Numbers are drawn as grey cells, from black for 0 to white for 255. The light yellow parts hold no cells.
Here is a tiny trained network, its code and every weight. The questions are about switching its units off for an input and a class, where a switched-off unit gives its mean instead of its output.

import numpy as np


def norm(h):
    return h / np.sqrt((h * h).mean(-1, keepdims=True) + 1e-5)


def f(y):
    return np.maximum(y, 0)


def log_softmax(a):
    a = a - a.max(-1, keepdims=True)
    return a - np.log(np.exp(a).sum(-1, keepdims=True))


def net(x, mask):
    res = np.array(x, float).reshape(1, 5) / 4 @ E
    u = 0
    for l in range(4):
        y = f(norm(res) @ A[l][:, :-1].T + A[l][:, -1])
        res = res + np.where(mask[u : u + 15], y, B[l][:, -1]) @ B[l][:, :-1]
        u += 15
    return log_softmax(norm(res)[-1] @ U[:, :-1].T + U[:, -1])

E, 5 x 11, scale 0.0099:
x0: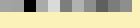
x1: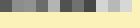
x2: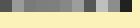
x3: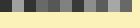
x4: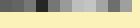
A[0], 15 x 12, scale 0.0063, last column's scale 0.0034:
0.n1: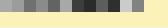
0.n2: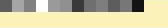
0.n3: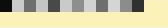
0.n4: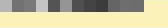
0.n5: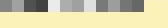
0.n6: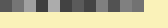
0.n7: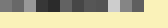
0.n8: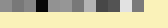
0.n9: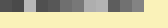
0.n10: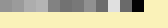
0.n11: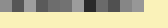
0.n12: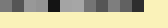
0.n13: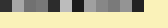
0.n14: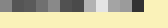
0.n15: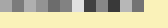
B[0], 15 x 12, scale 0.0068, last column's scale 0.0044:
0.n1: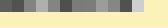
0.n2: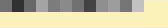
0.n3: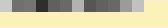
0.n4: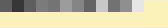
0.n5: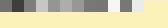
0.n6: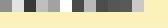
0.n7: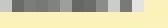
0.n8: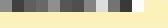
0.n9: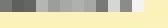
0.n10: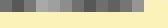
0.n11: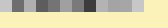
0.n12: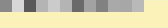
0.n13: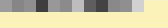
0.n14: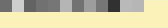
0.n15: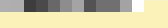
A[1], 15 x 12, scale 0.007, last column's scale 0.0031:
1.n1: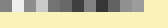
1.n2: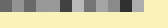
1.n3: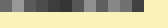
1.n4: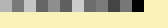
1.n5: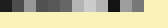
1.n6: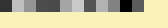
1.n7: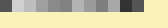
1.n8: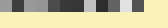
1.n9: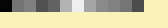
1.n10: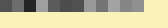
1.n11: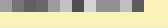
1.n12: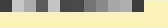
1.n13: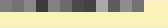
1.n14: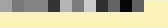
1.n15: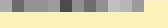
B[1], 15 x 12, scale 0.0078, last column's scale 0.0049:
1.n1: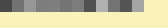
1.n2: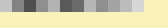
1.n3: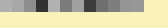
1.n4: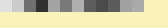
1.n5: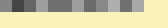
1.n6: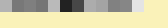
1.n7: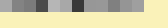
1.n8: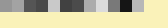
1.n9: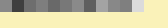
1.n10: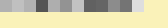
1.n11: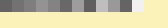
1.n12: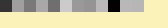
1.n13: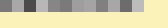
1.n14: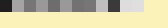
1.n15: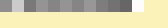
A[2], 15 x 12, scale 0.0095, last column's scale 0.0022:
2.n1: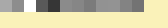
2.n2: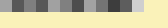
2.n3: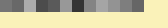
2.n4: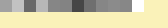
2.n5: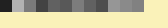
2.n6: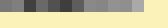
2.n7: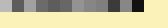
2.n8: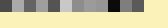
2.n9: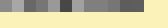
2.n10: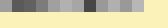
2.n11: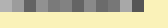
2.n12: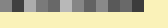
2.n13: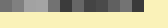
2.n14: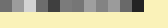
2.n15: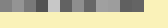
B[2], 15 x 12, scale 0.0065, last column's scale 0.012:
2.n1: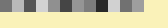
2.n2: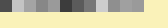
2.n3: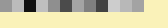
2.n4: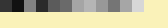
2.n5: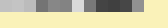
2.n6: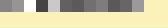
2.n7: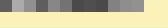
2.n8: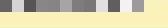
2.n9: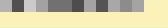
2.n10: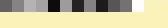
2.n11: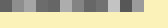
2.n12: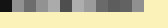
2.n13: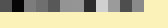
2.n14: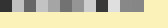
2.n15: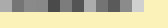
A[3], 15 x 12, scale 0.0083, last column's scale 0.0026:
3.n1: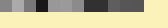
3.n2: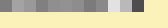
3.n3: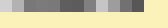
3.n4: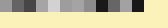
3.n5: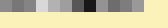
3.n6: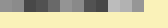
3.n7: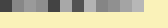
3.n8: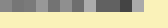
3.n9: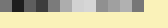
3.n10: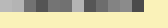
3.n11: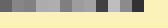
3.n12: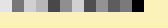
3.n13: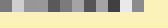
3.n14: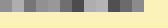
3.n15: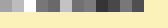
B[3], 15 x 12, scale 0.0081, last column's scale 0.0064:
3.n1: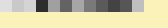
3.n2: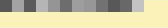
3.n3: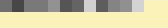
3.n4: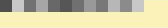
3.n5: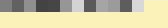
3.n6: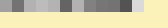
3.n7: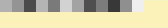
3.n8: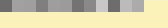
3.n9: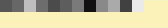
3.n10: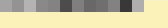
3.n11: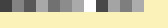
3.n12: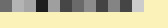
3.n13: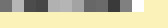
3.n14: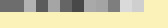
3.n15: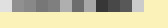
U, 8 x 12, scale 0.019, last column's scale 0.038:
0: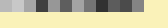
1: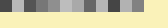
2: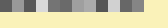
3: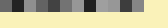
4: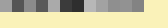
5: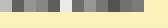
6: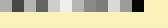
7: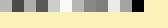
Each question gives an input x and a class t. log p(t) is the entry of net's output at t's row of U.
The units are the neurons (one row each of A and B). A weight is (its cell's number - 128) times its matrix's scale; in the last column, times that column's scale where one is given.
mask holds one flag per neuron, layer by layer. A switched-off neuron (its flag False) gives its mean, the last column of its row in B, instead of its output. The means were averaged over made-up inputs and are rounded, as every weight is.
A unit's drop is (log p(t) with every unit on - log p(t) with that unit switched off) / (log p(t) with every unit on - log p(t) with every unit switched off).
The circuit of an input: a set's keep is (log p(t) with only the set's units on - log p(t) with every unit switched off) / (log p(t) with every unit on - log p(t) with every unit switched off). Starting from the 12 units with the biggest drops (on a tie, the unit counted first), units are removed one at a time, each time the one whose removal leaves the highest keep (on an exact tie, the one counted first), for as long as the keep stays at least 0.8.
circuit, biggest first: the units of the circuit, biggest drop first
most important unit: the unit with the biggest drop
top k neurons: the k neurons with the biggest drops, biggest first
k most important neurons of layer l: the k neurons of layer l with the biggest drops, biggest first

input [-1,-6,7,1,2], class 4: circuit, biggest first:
[1.n6; 3.n14]
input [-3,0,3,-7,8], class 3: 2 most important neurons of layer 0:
[0.n9; 0.n8]
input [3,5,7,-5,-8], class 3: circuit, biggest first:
[3.n5]
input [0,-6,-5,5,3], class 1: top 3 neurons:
[1.n14; 2.n8; 0.n15]
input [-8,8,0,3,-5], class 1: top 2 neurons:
[1.n12; 0.n6]
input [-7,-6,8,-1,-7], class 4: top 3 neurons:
[1.n6; 1.n7; 0.n5]
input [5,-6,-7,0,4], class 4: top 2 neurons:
[1.n8; 0.n8]
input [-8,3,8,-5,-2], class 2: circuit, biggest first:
[2.n1; 2.n3; 2.n14]
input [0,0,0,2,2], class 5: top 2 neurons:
[2.n10; 0.n5]
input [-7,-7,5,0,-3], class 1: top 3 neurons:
[1.n14; 0.n12; 2.n8]
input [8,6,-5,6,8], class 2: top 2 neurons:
[0.n5; 2.n4]
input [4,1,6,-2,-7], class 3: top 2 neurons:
[0.n2; 3.n5]
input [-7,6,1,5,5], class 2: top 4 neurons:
[0.n7; 2.n3; 1.n14; 0.n9]
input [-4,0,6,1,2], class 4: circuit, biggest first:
[1.n6]
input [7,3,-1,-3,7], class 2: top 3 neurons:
[0.n5; 2.n4; 3.n4]
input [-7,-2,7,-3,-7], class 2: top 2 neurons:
[2.n3; 2.n1]
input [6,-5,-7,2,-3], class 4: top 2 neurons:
[1.n8; 0.n9]
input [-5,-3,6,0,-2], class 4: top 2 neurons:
[1.n6; 1.n7]
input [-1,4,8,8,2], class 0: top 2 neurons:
[0.n3; 2.n5]
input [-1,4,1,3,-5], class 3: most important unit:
0.n2
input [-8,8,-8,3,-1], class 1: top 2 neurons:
[1.n12; 0.n14]
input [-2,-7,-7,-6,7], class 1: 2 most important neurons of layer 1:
[1.n14; 1.n6]
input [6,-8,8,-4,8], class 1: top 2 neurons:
[1.n14; 2.n4]
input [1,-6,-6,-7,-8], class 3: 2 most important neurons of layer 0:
[0.n1; 0.n13]
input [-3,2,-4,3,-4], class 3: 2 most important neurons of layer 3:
[3.n15; 3.n13]
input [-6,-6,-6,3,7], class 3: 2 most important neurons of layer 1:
[1.n5; 1.n11]
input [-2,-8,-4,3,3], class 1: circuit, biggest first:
[1.n14]
